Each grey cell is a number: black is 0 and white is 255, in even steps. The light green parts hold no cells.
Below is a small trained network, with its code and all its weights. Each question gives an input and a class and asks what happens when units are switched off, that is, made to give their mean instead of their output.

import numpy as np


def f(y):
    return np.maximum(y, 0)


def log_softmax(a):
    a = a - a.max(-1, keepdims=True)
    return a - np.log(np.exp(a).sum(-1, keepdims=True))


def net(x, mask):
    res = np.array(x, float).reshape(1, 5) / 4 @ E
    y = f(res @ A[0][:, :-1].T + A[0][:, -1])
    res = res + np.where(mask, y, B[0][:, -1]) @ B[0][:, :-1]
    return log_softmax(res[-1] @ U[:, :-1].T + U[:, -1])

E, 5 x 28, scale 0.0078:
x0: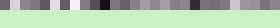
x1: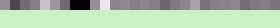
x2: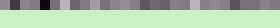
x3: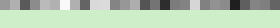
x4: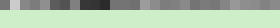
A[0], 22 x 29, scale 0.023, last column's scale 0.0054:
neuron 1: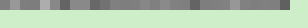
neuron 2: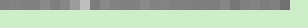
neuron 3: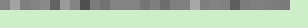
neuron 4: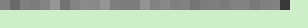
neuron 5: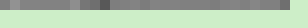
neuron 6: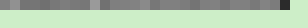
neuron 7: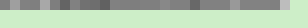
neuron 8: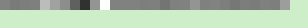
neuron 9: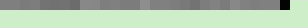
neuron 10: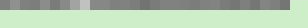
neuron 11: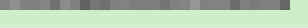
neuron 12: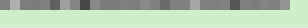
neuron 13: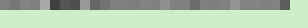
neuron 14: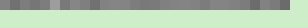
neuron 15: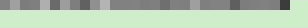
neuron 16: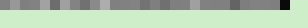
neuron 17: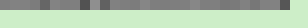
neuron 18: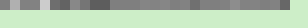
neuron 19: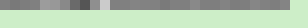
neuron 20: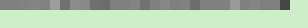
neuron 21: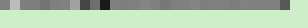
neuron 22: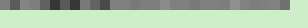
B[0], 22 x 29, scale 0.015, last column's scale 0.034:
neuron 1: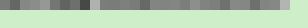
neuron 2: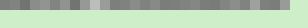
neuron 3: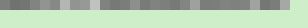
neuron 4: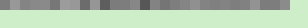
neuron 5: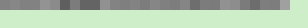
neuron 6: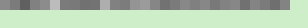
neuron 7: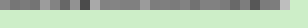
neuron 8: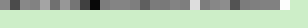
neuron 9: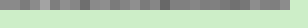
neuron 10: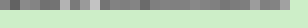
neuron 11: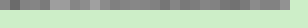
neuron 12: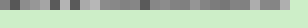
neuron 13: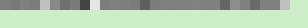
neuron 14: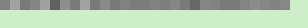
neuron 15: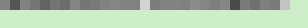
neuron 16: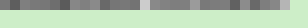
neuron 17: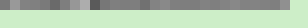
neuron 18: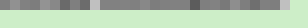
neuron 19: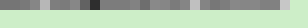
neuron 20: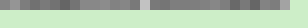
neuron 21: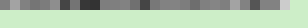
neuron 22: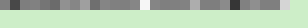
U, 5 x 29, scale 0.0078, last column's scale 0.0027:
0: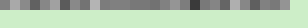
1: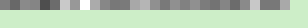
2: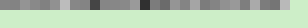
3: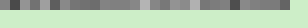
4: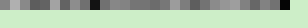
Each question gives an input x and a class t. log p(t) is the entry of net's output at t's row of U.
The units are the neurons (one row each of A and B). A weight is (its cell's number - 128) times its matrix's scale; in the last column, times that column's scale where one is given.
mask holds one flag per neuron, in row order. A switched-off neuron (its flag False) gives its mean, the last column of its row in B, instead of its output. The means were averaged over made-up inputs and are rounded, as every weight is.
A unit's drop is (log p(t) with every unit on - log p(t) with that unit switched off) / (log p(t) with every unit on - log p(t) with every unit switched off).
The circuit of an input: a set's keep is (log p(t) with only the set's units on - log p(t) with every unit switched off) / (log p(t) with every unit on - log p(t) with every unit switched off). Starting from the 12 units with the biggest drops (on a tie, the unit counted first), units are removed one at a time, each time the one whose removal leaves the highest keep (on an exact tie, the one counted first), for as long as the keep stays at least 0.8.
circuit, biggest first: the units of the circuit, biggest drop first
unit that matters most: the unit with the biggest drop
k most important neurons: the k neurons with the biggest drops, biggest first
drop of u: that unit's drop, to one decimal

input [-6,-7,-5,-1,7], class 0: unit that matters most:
neuron 8
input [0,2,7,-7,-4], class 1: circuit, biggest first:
neuron 8; neuron 21; neuron 19
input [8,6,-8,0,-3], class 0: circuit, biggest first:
neuron 22; neuron 18; neuron 15
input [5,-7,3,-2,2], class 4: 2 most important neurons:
neuron 21; neuron 13
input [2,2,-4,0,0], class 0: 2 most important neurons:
neuron 22; neuron 8
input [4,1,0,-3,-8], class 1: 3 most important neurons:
neuron 8; neuron 21; neuron 13
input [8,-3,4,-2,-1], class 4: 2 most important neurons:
neuron 21; neuron 13
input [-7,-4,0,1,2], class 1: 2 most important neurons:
neuron 8; neuron 21
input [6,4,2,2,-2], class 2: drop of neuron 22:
0.3
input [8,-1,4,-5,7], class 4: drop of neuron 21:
0.8
